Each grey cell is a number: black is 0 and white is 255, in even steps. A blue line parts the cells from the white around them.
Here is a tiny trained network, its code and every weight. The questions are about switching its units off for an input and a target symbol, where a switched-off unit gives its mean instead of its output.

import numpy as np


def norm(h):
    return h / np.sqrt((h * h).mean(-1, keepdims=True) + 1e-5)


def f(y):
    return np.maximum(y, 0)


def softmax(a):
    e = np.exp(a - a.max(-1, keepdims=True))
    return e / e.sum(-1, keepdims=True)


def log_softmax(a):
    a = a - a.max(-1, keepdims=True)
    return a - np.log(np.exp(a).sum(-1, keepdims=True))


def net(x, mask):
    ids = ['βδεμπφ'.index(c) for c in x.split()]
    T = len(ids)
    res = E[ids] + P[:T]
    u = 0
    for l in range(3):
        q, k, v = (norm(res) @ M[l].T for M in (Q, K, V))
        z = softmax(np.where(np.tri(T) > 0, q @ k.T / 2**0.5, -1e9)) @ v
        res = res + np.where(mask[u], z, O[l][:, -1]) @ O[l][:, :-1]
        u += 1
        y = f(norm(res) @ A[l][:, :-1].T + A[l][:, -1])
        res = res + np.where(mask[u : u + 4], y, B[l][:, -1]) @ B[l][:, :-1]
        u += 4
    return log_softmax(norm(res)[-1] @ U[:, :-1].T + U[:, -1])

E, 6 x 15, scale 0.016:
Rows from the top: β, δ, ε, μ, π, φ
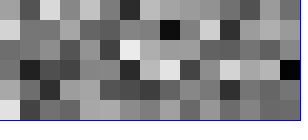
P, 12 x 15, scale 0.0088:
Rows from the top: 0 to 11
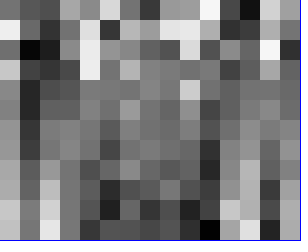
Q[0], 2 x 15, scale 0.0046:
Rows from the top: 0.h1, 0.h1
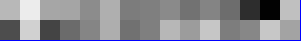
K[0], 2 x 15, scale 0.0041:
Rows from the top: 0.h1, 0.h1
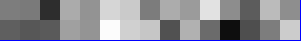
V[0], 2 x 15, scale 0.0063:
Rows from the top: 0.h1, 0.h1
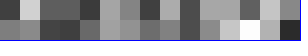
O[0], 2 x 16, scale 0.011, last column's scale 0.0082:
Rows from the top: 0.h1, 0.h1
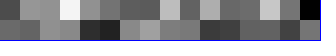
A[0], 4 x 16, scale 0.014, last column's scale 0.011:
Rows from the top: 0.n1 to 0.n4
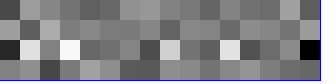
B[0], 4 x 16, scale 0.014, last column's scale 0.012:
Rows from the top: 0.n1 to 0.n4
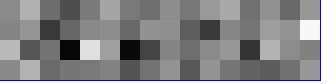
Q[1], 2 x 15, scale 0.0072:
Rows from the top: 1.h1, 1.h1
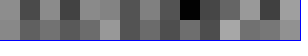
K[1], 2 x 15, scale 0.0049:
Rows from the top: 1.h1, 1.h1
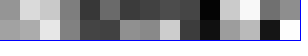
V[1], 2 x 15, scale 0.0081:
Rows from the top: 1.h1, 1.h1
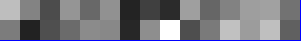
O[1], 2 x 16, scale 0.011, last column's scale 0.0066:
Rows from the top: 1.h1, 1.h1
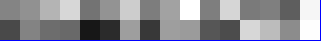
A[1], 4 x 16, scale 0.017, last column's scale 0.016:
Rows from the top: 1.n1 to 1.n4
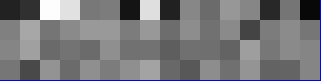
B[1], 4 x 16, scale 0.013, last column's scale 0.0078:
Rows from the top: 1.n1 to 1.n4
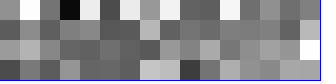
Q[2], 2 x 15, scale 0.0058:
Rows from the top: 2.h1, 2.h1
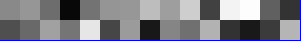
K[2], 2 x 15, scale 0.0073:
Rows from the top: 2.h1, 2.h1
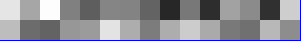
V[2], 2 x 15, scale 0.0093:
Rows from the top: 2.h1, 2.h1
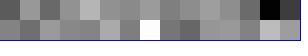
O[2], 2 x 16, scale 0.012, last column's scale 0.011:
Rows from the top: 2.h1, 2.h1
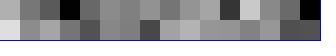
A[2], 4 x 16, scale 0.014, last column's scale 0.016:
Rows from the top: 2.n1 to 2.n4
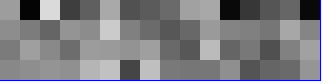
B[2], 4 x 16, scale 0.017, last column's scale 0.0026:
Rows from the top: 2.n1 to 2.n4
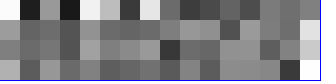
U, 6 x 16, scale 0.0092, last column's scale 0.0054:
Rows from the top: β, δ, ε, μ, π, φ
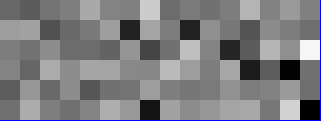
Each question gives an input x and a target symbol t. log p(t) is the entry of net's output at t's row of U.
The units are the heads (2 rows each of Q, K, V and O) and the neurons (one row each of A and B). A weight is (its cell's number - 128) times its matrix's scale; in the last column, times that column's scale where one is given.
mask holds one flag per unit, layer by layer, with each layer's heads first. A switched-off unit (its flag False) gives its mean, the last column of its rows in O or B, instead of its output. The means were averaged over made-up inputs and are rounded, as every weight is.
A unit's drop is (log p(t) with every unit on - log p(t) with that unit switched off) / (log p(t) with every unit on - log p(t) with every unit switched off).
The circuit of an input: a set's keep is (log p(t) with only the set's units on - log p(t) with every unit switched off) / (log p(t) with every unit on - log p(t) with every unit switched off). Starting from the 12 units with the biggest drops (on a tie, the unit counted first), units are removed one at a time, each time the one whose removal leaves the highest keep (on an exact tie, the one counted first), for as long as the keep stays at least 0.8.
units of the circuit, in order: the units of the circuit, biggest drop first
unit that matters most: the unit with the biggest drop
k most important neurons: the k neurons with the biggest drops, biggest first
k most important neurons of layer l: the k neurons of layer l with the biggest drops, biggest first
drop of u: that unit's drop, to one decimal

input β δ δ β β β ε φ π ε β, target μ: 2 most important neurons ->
2.n4, 1.n4
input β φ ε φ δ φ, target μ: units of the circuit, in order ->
2.h1
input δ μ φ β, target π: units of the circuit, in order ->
1.h1, 2.h1
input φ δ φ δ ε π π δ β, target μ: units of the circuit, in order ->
0.h1, 2.n4, 1.h1
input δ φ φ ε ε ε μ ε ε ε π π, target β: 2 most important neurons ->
0.n1, 1.n4
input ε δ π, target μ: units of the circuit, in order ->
1.h1, 0.n2
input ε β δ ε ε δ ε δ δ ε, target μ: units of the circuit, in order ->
1.h1, 2.n4
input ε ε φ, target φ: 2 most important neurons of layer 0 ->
0.n4, 0.n2
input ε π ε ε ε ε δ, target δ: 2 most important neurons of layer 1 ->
1.n2, 1.n3
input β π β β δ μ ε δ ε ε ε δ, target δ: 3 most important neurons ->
0.n2, 1.n3, 1.n2
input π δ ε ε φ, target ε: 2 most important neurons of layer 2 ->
2.n2, 2.n3
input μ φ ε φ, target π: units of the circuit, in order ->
2.h1, 1.h1
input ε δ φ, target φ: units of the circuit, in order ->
1.h1, 0.h1, 1.n2
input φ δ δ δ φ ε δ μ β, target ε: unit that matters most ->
1.h1
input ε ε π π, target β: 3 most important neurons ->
0.n2, 2.n3, 1.n4
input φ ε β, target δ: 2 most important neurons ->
0.n2, 0.n4
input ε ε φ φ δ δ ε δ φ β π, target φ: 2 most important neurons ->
1.n3, 2.n4
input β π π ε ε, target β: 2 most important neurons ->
0.n2, 0.n4
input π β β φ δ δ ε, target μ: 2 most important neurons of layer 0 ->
0.n2, 0.n4
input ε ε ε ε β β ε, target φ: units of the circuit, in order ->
0.h1
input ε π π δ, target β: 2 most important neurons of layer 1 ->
1.n2, 1.n3
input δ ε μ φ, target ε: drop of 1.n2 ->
0.1
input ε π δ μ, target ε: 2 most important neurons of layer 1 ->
1.n2, 1.n4
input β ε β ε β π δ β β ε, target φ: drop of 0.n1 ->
0.0
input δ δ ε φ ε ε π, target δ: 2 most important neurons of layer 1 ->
1.n2, 1.n3
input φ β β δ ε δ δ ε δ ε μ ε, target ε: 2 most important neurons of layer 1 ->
1.n2, 1.n3
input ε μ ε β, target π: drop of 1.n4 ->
-0.1
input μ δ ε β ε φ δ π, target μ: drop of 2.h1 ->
-0.1
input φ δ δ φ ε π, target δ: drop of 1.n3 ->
0.2
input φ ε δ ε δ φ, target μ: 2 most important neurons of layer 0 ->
0.n4, 0.n1
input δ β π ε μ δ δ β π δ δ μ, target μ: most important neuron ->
1.n3
